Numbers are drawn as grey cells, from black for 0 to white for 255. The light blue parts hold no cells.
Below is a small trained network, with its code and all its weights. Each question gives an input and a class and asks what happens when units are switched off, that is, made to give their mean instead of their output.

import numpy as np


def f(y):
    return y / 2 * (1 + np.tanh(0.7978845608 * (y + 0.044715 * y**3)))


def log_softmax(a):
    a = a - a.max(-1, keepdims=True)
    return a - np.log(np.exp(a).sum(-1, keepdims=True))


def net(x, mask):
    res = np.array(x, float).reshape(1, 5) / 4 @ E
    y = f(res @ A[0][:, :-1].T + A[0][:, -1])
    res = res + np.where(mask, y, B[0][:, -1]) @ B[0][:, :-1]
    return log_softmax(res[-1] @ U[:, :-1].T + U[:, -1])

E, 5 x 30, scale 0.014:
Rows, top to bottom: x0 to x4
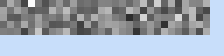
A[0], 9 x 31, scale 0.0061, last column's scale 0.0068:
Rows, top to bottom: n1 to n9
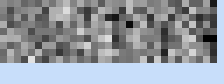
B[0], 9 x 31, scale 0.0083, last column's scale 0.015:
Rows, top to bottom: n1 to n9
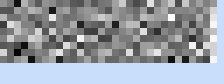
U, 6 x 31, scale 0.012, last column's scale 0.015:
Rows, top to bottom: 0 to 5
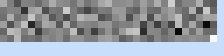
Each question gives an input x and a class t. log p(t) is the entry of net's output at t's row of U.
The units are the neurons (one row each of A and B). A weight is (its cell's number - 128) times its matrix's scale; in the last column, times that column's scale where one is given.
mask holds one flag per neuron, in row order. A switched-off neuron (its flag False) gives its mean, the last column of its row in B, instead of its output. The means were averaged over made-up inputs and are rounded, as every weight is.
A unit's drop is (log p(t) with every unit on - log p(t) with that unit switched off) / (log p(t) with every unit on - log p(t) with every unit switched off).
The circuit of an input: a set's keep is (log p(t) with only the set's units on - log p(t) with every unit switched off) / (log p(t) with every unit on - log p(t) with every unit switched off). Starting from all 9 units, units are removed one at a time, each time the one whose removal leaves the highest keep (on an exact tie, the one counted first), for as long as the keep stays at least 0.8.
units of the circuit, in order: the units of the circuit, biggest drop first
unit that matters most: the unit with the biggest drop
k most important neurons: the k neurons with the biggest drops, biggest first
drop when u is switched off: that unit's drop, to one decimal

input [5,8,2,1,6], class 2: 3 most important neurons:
[n6; n2; n7]
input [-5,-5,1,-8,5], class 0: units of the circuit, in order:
[n3]
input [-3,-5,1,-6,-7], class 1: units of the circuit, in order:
[n7; n6]
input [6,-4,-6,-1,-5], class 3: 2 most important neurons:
[n9; n4]
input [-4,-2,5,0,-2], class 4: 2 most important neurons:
[n4; n9]
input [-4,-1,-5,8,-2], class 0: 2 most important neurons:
[n8; n4]
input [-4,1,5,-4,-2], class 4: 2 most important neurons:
[n4; n9]
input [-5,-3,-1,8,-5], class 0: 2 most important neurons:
[n8; n9]
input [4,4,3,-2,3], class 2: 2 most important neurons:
[n2; n7]
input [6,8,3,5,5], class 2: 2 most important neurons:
[n6; n2]
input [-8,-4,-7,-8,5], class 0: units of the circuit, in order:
[n9; n3]
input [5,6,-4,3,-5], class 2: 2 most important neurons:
[n6; n4]
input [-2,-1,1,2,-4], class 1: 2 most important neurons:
[n9; n6]
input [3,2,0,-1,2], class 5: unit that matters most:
n7
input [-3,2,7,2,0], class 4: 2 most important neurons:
[n4; n9]
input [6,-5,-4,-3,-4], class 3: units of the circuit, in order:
[n9; n6]
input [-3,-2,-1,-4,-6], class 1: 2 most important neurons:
[n7; n9]
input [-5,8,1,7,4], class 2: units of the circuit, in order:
[n6; n2]
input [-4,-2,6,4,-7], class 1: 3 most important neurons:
[n7; n5; n9]
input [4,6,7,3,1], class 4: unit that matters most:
n4
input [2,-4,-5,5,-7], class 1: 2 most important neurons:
[n7; n4]
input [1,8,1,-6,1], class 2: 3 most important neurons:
[n6; n2; n8]
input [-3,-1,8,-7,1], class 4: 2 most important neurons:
[n4; n8]
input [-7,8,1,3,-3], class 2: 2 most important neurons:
[n6; n9]
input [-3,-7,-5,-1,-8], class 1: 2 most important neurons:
[n7; n6]
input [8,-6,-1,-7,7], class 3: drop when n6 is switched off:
0.1
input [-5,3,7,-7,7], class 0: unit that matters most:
n3
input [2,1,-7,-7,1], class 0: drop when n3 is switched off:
0.6
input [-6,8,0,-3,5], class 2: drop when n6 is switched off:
0.3
